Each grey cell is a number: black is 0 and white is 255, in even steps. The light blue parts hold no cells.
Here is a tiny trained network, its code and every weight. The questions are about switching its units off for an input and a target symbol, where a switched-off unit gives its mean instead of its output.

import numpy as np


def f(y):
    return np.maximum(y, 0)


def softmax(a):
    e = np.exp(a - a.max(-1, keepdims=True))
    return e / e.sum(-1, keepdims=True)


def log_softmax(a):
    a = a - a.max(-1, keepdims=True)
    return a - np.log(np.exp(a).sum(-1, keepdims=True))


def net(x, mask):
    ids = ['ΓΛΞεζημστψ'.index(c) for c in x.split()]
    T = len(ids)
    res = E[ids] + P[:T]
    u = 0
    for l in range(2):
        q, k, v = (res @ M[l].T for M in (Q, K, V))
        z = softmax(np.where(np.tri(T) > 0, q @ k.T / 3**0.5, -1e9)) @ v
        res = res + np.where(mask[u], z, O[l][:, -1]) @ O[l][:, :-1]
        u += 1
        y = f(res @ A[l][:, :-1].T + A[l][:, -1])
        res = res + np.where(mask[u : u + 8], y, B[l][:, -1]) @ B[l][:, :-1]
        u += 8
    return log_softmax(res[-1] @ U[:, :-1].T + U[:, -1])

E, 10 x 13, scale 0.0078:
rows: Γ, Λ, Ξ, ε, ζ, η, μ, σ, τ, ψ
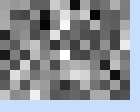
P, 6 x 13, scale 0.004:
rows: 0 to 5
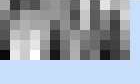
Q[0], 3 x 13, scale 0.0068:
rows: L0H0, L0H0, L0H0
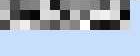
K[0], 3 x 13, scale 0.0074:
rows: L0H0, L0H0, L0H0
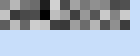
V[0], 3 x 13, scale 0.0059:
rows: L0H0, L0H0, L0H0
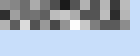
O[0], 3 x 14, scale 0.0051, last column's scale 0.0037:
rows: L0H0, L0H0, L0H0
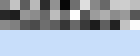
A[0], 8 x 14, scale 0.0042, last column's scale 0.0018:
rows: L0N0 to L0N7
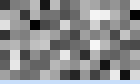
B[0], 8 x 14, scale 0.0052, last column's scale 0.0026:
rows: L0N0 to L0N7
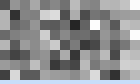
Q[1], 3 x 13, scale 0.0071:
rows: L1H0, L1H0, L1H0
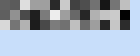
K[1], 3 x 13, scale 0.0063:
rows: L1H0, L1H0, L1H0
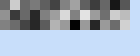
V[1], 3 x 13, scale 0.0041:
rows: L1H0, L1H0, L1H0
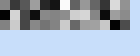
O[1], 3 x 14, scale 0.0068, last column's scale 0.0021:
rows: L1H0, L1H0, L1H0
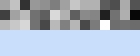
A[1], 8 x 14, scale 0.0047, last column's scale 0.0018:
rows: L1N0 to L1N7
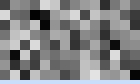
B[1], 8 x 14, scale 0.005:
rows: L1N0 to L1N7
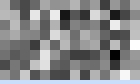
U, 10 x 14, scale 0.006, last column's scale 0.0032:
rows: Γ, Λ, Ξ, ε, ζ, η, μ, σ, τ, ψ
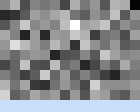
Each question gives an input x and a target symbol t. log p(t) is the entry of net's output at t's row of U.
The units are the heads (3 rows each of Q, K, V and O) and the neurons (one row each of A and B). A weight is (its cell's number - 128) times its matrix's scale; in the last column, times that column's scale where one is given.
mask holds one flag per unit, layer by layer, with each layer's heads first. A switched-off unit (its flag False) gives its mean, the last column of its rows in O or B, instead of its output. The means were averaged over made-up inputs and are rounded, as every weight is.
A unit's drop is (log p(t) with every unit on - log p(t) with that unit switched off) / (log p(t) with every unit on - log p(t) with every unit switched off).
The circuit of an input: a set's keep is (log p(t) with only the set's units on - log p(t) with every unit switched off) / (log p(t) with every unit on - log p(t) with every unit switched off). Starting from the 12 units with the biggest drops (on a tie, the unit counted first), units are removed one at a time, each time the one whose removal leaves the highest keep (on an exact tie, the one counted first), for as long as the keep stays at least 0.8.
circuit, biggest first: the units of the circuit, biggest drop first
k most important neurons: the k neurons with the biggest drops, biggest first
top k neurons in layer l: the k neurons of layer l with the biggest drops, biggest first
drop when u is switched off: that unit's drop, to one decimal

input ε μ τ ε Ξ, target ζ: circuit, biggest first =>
L1H0, L0H0, L1N3
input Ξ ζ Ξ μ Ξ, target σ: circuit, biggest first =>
L0H0, L0N5, L1N4
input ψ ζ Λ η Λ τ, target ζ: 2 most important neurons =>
L0N7, L1N3
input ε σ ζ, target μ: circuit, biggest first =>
L0H0, L1H0
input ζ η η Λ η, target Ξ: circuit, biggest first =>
L0H0, L1H0
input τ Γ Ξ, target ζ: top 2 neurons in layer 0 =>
L0N7, L0N5
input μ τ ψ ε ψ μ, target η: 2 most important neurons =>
L0N4, L0N6
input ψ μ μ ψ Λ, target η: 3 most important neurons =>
L0N4, L0N6, L1N3
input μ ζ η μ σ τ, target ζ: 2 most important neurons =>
L1N3, L0N7
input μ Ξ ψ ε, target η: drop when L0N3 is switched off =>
0.1
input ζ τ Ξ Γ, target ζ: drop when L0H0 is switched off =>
0.3
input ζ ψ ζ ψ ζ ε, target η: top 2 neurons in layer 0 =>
L0N4, L0N6
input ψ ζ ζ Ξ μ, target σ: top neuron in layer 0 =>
L0N0
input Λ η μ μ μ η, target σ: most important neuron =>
L0N5
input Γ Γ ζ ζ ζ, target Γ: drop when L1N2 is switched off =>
0.3
